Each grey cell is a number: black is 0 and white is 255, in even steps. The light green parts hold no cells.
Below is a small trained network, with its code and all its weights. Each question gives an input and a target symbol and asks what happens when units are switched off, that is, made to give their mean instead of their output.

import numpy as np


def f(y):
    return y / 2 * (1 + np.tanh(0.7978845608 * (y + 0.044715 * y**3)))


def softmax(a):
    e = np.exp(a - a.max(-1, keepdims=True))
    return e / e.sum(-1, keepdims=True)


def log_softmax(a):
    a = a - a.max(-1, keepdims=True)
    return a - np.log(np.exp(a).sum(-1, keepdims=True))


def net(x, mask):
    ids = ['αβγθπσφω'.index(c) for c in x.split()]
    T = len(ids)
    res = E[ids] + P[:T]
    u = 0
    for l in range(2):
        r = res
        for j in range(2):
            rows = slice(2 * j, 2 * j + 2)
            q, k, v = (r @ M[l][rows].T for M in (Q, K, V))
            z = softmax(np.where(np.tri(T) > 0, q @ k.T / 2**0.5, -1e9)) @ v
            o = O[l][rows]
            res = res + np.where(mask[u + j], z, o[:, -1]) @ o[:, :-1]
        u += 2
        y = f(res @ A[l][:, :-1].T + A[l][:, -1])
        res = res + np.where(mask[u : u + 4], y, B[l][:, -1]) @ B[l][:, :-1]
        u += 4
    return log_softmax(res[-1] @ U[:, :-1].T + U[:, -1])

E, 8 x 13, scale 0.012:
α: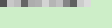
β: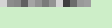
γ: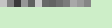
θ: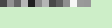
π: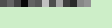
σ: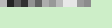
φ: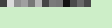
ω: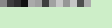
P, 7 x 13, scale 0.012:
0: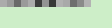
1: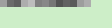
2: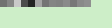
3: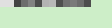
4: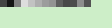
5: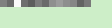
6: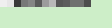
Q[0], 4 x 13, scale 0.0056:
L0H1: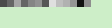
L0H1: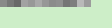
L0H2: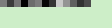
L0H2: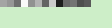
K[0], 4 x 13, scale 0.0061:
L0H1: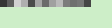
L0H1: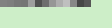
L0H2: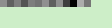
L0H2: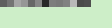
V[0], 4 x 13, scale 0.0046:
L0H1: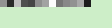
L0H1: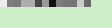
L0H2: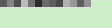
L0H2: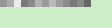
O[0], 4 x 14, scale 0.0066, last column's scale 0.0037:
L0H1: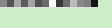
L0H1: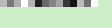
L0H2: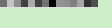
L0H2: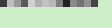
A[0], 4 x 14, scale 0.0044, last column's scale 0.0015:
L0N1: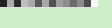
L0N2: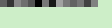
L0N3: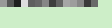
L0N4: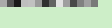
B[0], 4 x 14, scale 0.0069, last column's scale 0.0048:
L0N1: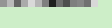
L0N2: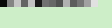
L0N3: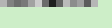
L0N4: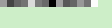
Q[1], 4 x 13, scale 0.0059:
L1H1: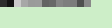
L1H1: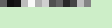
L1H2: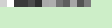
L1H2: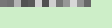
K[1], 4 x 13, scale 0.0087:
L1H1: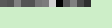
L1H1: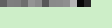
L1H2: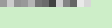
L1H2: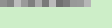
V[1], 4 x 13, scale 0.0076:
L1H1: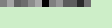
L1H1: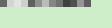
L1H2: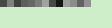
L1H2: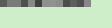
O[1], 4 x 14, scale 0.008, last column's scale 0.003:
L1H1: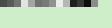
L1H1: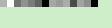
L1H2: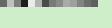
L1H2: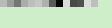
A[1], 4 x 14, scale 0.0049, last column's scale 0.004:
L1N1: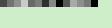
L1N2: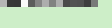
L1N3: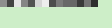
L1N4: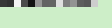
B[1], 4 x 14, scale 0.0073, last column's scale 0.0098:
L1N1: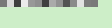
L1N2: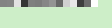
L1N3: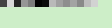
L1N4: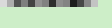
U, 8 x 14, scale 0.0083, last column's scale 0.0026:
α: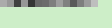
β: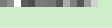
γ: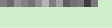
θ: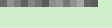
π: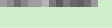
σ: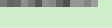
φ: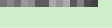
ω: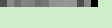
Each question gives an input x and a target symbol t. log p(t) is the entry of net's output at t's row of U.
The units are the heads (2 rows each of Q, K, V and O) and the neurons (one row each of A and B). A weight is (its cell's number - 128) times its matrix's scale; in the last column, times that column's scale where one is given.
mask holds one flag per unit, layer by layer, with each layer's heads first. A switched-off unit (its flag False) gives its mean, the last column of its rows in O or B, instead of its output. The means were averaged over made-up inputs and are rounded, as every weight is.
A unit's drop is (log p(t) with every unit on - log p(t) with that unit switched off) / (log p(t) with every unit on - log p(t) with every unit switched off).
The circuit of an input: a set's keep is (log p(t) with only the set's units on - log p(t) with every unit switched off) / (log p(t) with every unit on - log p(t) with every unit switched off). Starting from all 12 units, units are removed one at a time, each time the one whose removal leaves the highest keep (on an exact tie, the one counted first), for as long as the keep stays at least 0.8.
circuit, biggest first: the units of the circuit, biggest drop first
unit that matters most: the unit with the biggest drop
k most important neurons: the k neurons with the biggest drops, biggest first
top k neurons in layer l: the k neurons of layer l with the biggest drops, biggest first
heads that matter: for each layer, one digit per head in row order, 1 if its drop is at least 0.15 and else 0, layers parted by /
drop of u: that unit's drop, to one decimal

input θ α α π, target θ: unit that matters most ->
L1H2
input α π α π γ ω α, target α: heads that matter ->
00 / 11
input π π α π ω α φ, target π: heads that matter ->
00 / 01
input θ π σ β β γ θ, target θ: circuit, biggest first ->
(L1H2, L0N3, L0H2)
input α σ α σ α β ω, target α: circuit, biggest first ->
(L1H1, L1N2)
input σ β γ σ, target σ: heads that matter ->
00 / 10
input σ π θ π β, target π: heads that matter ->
00 / 01
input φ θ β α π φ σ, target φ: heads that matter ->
10 / 10
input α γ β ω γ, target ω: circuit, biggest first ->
(L1N3, L1H1, L1N2)
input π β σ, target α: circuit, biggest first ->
(L1N4, L1N2)
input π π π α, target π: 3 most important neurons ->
(L0N2, L1N2, L1N3)
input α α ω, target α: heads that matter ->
00 / 01
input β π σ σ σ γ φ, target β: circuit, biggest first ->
(L1N2, L1H2, L0H1)
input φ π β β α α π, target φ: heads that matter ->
00 / 10
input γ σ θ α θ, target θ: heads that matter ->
00 / 11
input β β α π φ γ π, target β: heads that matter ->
00 / 01
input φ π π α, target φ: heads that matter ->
00 / 10
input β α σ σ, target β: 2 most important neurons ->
(L1N2, L0N4)
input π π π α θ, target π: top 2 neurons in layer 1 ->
(L1N3, L1N2)
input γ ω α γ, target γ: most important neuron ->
(L0N3)
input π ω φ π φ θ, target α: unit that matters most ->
L1N2
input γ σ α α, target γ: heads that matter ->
00 / 11
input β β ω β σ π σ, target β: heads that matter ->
00 / 01
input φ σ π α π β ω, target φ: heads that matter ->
10 / 10
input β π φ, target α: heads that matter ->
00 / 00
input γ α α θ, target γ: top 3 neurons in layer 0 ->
(L0N3, L0N4, L0N1)
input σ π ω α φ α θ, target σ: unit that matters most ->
L1H1
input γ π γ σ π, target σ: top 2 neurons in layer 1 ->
(L1N3, L1N2)
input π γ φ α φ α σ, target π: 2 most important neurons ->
(L0N2, L1N3)
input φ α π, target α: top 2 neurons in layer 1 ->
(L1N2, L1N4)
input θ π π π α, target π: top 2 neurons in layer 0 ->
(L0N2, L0N1)
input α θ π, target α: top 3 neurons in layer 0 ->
(L0N4, L0N3, L0N1)
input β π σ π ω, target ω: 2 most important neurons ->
(L1N3, L1N2)
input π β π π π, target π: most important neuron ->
(L1N3)
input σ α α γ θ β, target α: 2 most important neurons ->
(L1N2, L0N2)
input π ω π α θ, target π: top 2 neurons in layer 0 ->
(L0N1, L0N3)
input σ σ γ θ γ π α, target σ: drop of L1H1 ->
0.7
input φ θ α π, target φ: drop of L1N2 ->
0.0
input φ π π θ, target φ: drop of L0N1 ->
0.1
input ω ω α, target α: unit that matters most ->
L0N2
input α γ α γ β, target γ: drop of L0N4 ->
0.2
